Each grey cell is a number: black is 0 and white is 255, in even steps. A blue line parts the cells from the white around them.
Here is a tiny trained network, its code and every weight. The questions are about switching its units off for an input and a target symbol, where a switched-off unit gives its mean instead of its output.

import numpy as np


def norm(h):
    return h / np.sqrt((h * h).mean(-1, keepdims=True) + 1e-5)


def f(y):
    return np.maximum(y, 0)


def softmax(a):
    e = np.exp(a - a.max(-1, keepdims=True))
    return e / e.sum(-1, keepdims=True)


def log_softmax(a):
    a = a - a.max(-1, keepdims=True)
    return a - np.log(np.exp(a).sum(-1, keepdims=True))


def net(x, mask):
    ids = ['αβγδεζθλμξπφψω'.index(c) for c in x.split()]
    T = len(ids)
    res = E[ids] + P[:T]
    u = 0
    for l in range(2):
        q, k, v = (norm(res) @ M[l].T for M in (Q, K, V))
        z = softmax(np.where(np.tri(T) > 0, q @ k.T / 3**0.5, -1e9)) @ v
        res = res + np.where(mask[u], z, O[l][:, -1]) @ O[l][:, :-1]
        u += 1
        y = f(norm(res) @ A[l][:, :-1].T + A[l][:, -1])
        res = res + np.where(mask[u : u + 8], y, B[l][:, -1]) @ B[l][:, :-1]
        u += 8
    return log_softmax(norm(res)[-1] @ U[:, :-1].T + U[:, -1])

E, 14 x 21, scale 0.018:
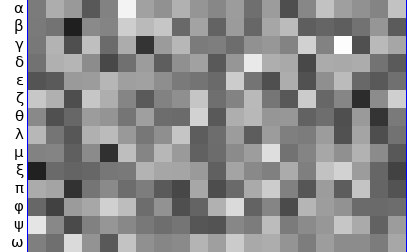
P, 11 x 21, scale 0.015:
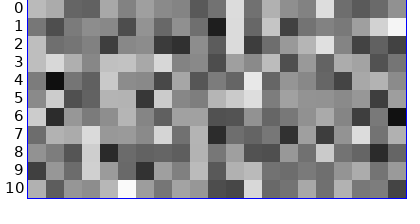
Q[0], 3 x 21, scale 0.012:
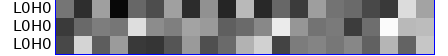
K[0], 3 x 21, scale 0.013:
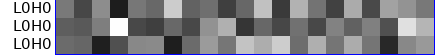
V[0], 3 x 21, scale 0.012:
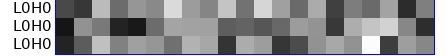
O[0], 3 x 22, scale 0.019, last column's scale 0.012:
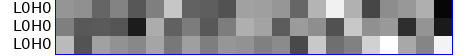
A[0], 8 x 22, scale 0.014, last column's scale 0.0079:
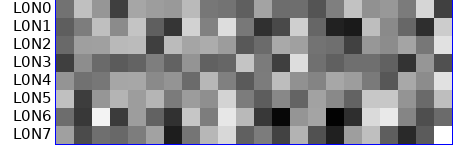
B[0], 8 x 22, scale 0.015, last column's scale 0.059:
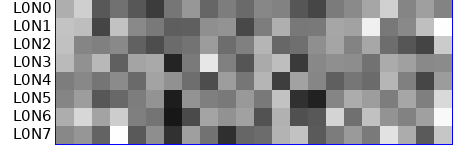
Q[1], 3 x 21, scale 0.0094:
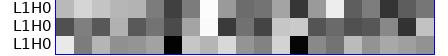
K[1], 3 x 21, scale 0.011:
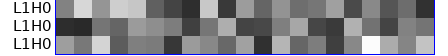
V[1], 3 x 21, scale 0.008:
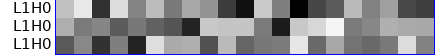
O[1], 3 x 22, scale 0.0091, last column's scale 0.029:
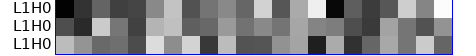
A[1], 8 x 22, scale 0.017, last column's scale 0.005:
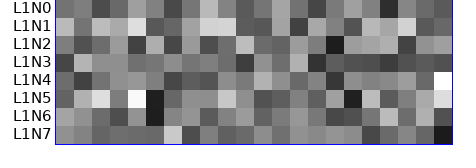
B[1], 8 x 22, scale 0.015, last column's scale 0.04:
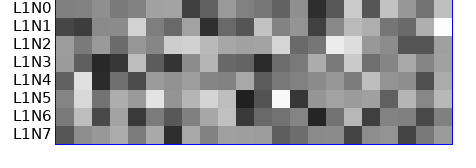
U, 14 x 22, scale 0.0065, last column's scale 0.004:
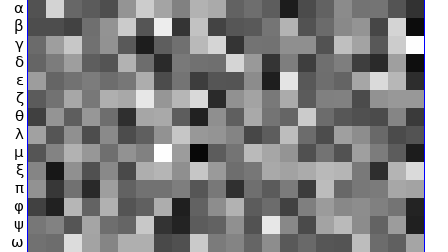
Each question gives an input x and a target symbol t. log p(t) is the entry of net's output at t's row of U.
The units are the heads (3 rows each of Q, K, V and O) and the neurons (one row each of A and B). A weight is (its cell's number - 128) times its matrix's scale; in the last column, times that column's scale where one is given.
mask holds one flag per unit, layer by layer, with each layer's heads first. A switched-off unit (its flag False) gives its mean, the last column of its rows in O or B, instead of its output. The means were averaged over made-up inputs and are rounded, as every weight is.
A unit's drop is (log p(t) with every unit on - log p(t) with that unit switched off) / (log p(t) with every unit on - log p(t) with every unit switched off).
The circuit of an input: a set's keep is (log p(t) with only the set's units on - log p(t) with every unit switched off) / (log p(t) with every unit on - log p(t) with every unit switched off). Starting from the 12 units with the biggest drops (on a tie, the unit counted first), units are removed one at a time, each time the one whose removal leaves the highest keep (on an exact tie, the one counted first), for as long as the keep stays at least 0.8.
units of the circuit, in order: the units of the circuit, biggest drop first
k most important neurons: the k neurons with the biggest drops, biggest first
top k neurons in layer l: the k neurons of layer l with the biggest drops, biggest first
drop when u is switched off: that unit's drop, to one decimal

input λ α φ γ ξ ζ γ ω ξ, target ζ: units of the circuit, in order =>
(L0H0, L0N7, L0N6)
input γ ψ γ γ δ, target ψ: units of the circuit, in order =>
(L0H0, L0N6, L0N5, L1N5)
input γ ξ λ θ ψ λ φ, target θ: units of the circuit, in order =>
(L0H0)
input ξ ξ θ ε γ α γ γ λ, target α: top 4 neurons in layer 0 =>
(L0N6, L0N1, L0N7, L0N2)
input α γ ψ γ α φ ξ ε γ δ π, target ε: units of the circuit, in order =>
(L0H0, L0N6, L1N1, L0N1)
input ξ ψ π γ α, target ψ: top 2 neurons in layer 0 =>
(L0N6, L0N5)
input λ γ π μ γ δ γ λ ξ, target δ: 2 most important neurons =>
(L0N3, L0N7)
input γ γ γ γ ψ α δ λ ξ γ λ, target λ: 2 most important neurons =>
(L0N1, L0N6)
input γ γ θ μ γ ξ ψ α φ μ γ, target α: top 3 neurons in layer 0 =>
(L0N6, L0N1, L0N7)
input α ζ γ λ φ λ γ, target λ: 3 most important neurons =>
(L0N1, L0N6, L0N5)
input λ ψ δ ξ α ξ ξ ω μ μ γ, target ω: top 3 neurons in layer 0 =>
(L0N1, L0N5, L0N4)
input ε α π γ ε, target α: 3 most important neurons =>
(L0N6, L0N1, L1N4)
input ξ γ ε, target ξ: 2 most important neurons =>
(L1N2, L0N6)
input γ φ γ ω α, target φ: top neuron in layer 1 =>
(L1N1)
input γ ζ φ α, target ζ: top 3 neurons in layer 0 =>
(L0N7, L0N6, L0N5)
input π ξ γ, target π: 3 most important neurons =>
(L1N3, L0N6, L0N1)
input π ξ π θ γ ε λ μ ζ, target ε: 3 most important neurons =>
(L0N6, L1N1, L0N1)
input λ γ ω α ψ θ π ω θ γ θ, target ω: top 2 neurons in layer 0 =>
(L0N1, L0N5)
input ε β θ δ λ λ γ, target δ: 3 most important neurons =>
(L0N3, L0N7, L0N5)
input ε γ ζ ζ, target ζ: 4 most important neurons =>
(L1N5, L0N7, L0N6, L0N5)
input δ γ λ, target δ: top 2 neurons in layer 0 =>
(L0N3, L0N7)
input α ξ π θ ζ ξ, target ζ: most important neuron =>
(L1N5)
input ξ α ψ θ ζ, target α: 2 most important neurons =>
(L0N6, L0N1)
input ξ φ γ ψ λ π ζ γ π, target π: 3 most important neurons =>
(L1N3, L0N6, L0N1)
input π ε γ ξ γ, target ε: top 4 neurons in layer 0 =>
(L0N6, L0N1, L0N7, L0N2)
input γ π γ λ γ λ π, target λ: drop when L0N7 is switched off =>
0.3
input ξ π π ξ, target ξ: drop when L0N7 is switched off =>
0.1
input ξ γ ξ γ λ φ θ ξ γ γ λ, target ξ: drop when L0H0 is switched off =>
1.1
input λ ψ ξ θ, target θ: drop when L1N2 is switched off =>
0.0
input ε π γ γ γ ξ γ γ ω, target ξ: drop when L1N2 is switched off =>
0.2
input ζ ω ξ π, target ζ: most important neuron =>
(L1N5)
